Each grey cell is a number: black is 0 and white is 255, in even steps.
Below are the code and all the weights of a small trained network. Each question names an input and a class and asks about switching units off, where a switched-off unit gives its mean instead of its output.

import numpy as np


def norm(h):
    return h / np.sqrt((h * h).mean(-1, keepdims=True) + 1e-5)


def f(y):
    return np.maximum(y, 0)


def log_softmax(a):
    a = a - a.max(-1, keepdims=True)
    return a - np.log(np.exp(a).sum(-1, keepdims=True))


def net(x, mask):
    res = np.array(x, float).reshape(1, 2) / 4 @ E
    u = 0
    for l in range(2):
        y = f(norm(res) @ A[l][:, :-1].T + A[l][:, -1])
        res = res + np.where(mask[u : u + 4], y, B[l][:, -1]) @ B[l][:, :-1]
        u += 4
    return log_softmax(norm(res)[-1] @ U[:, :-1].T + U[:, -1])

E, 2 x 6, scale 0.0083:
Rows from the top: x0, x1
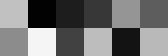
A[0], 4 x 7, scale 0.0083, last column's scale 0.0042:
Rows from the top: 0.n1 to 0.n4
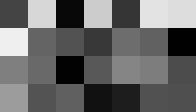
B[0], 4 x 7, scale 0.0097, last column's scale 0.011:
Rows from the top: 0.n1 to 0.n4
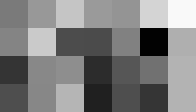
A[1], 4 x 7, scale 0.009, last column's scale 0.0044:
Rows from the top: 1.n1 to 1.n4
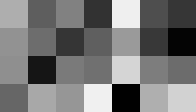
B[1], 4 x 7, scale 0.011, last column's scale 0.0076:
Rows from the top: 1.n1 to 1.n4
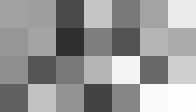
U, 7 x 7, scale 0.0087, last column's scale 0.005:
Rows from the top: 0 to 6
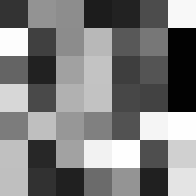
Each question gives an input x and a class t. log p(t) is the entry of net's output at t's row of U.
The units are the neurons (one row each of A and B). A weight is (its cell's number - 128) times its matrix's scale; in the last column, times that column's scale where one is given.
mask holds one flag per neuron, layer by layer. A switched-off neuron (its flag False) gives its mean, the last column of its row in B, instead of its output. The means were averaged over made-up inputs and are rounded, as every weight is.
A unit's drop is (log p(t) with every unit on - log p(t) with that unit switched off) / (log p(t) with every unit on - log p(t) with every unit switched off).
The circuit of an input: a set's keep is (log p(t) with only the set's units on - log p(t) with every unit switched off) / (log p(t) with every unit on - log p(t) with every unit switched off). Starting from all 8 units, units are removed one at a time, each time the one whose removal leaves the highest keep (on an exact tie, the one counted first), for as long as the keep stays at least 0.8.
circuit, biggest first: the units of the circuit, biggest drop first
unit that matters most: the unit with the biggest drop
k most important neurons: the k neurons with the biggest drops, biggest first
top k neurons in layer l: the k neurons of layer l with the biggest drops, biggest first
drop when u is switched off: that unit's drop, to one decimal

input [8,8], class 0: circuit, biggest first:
0.n4; 0.n3
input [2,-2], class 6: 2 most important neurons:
0.n1; 1.n4
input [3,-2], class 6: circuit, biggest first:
1.n4
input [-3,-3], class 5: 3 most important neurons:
0.n1; 0.n3; 1.n4
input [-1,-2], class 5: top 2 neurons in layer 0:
0.n1; 0.n2
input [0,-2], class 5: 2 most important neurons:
0.n2; 1.n3
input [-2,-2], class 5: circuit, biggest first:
0.n1; 0.n3; 1.n4
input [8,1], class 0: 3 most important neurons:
0.n3; 0.n4; 1.n3
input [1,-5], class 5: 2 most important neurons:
1.n3; 0.n2
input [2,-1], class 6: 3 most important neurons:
0.n1; 1.n4; 0.n2
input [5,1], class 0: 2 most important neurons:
0.n3; 0.n4
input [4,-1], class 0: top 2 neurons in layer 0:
0.n4; 0.n3
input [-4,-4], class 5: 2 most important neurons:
0.n1; 1.n4
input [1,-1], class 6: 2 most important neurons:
0.n1; 1.n4
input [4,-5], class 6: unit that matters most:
0.n1
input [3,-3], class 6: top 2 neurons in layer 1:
1.n4; 1.n1
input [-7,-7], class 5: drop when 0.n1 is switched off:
0.5
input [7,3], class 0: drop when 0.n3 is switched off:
0.2
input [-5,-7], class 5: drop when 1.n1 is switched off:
0.0
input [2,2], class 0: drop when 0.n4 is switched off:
0.1
